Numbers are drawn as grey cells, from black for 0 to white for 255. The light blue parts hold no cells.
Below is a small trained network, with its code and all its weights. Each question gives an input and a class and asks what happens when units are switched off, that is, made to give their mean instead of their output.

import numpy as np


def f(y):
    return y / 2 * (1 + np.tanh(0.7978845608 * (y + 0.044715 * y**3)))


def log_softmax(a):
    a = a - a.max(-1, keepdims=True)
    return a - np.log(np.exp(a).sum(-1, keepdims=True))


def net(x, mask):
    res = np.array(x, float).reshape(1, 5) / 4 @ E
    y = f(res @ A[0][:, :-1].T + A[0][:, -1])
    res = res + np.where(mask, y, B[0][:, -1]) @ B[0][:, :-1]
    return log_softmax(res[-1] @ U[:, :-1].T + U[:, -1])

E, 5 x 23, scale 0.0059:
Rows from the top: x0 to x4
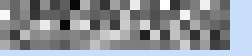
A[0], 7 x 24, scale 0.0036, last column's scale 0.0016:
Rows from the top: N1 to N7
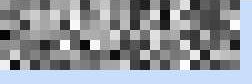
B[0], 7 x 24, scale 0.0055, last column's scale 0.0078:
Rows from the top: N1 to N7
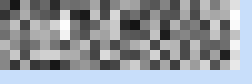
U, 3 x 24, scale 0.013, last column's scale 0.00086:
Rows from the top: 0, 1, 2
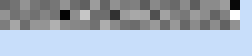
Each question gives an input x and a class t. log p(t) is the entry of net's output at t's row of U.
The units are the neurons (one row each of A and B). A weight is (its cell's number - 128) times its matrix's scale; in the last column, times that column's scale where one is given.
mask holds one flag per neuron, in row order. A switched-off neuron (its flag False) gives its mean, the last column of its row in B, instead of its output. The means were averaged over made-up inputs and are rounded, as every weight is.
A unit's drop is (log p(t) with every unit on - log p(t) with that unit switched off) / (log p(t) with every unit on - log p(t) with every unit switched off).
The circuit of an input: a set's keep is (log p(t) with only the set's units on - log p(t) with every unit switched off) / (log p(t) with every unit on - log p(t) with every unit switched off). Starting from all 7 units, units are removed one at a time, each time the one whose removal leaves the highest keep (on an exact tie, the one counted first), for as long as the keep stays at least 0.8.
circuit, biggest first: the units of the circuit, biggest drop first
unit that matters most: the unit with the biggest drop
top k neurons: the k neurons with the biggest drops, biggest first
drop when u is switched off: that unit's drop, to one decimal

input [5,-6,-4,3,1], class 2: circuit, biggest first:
(N2, N1)
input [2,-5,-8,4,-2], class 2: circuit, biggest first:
(N5, N2)
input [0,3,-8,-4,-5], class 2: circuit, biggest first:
(N7, N2)
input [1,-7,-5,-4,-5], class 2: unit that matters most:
N2
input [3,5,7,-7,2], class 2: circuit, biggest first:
(N6, N7)
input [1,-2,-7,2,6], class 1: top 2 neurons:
(N5, N2)
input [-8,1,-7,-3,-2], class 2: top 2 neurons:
(N6, N5)
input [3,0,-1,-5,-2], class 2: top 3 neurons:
(N7, N5, N1)
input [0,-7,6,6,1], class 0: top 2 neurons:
(N2, N6)
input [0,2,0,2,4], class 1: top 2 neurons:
(N2, N4)
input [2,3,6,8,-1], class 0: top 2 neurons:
(N5, N2)
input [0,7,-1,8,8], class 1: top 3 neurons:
(N7, N5, N4)
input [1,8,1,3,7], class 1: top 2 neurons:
(N7, N2)
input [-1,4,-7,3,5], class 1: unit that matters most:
N5
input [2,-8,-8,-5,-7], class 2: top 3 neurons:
(N2, N1, N7)
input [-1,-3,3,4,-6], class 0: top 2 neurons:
(N2, N6)
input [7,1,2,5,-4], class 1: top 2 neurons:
(N2, N3)
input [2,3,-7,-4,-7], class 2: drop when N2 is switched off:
0.3
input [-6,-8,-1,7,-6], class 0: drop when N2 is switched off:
0.2
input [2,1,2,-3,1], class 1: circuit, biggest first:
(N3)
